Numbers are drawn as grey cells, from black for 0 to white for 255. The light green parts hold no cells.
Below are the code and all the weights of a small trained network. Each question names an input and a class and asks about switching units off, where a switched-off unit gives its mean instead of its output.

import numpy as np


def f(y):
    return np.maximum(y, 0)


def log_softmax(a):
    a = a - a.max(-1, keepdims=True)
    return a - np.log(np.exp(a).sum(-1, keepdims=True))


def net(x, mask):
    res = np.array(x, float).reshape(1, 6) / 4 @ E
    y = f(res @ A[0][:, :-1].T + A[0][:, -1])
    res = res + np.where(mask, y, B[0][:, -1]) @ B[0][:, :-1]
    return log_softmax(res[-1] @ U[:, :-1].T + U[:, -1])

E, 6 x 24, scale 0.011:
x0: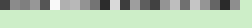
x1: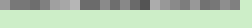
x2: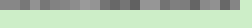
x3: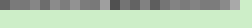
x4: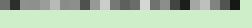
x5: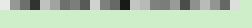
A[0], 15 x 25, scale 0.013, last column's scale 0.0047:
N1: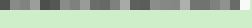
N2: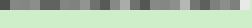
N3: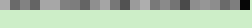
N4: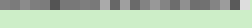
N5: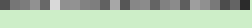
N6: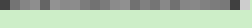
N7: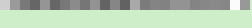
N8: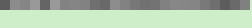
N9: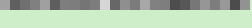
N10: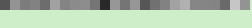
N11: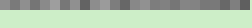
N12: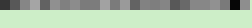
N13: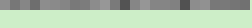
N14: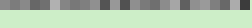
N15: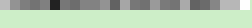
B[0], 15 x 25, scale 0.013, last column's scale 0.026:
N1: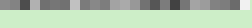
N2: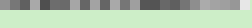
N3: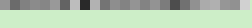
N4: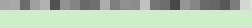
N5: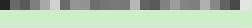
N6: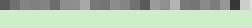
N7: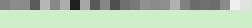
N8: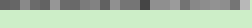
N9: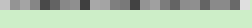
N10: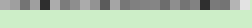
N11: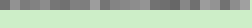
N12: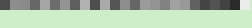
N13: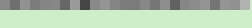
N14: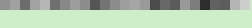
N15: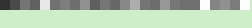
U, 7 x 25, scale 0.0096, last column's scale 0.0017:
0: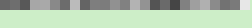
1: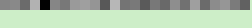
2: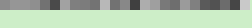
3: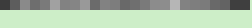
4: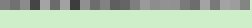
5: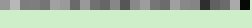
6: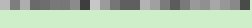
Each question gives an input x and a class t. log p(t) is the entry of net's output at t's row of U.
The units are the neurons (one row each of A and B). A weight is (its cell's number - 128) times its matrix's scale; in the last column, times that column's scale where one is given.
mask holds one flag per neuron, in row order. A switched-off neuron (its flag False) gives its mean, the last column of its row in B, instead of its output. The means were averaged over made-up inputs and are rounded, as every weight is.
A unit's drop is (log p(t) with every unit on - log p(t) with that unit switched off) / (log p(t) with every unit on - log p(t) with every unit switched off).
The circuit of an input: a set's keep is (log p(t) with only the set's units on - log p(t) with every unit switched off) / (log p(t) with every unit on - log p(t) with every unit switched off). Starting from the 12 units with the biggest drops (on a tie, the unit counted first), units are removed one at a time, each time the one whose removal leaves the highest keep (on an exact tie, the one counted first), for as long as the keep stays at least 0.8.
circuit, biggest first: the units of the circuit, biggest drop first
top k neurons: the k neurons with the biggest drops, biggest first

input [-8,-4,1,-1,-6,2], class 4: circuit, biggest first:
(N7)
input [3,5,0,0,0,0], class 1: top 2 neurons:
(N15 N12)
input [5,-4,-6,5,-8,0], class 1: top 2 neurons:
(N2 N12)
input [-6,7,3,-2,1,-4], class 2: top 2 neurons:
(N9 N5)
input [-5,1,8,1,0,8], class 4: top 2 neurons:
(N7 N15)
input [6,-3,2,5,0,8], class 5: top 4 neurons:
(N7 N15 N10 N1)
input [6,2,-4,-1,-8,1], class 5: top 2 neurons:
(N7 N14)
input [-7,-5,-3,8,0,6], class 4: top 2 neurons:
(N15 N7)
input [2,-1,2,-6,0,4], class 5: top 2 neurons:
(N15 N1)
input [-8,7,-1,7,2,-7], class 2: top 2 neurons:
(N12 N9)
